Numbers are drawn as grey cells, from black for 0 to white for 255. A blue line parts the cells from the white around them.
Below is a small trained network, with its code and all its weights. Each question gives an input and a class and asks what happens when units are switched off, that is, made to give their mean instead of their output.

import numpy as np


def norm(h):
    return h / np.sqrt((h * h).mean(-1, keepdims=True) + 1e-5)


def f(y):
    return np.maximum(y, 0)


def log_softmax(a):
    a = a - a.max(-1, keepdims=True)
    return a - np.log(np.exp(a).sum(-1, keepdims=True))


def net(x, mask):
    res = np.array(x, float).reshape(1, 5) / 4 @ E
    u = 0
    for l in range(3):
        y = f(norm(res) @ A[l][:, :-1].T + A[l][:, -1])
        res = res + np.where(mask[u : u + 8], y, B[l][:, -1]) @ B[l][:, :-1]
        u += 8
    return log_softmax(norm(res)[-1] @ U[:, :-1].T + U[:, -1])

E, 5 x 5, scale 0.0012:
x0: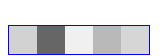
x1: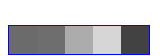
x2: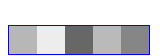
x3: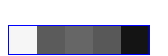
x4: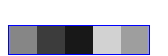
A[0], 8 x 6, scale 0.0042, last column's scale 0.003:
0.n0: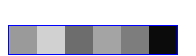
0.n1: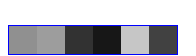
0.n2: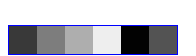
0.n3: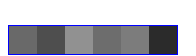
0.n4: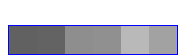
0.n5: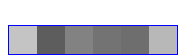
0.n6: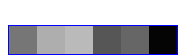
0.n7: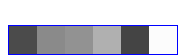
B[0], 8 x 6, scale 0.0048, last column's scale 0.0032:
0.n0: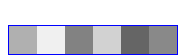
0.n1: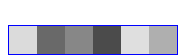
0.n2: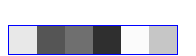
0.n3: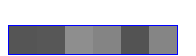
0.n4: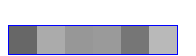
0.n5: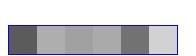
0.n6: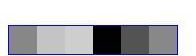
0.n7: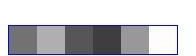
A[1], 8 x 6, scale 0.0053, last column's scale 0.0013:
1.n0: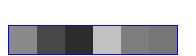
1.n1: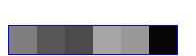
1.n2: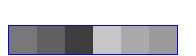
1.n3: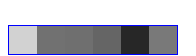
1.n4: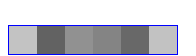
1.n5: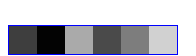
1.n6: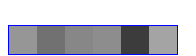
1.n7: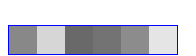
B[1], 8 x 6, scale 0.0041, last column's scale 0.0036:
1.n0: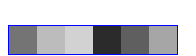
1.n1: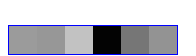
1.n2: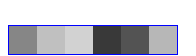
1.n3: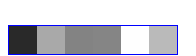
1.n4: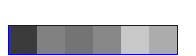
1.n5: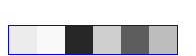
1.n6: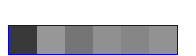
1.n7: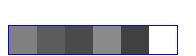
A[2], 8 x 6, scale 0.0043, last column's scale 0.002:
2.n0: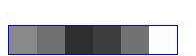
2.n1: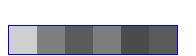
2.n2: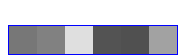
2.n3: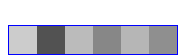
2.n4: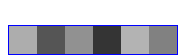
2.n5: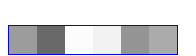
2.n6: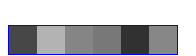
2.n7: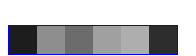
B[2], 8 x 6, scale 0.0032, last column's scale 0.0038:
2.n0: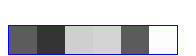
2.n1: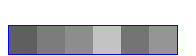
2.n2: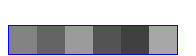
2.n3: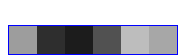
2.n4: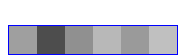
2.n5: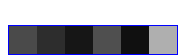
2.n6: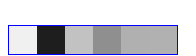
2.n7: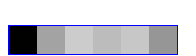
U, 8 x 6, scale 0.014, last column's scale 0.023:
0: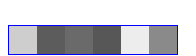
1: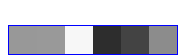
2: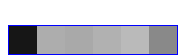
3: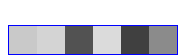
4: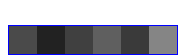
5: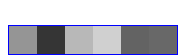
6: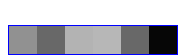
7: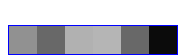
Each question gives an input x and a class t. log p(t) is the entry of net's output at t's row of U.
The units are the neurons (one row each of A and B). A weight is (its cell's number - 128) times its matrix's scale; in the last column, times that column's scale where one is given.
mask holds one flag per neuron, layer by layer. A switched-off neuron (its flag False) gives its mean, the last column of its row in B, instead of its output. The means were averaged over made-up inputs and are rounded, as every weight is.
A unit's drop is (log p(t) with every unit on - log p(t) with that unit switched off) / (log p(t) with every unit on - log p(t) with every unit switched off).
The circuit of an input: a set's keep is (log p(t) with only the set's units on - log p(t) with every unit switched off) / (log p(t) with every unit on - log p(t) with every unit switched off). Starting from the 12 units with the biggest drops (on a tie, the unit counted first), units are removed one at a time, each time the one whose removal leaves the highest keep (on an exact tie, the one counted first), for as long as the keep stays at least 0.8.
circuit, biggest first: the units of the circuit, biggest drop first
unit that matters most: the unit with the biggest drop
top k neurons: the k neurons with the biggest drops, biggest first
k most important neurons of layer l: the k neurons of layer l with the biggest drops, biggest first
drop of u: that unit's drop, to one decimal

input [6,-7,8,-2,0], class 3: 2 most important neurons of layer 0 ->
(0.n2; 0.n0)
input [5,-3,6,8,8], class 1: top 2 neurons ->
(1.n0; 1.n2)
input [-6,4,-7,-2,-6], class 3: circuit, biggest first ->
(1.n5)
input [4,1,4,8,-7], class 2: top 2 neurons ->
(1.n3; 1.n4)
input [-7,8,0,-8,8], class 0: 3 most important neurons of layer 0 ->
(0.n2; 0.n7; 0.n5)
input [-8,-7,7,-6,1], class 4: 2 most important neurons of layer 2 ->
(2.n0; 2.n6)
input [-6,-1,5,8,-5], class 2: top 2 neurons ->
(1.n3; 1.n5)
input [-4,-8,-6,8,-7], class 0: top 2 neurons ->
(1.n3; 0.n1)
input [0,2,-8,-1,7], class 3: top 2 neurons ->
(1.n5; 0.n3)
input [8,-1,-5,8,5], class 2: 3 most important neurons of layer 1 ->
(1.n4; 1.n3; 1.n6)
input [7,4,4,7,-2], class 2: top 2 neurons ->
(1.n4; 1.n3)
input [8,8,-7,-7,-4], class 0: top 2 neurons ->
(0.n2; 0.n5)
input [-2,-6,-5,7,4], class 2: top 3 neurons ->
(0.n2; 1.n3; 0.n5)
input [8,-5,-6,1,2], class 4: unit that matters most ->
2.n5
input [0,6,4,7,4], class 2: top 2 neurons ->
(1.n3; 0.n1)
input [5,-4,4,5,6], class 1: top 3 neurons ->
(0.n2; 1.n2; 1.n0)
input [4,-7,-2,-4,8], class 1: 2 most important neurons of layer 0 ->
(0.n2; 0.n7)
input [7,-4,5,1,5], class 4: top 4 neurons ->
(2.n5; 0.n7; 1.n5; 0.n2)
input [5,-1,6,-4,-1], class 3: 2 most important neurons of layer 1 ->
(1.n3; 1.n4)
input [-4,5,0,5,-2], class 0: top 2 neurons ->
(0.n2; 1.n3)
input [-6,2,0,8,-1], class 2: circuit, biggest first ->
(1.n3)
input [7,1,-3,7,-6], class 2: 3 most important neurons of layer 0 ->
(0.n2; 0.n4; 0.n1)
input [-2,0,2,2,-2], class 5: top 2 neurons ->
(2.n6; 1.n5)
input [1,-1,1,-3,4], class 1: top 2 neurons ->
(1.n2; 0.n5)
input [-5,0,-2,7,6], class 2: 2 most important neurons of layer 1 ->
(1.n3; 1.n6)
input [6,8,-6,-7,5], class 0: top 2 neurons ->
(0.n2; 0.n5)
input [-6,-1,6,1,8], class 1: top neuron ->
(1.n0)
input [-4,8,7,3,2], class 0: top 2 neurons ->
(0.n2; 1.n5)
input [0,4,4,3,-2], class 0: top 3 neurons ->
(0.n2; 1.n5; 0.n4)
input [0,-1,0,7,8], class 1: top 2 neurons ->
(1.n0; 1.n2)
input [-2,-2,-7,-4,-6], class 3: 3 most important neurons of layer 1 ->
(1.n5; 1.n2; 1.n0)
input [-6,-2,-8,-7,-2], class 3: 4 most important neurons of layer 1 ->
(1.n5; 1.n3; 1.n4; 1.n6)
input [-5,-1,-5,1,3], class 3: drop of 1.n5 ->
0.8
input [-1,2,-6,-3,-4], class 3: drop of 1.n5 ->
0.9
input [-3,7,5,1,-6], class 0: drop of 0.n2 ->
1.0
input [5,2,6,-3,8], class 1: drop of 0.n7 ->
0.0
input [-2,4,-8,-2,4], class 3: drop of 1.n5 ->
1.0
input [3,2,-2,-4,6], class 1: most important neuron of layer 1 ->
(1.n2)
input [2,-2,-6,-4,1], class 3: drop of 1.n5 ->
0.9
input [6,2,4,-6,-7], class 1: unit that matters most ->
1.n3
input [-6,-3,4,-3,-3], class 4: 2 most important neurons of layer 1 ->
(1.n7; 1.n5)
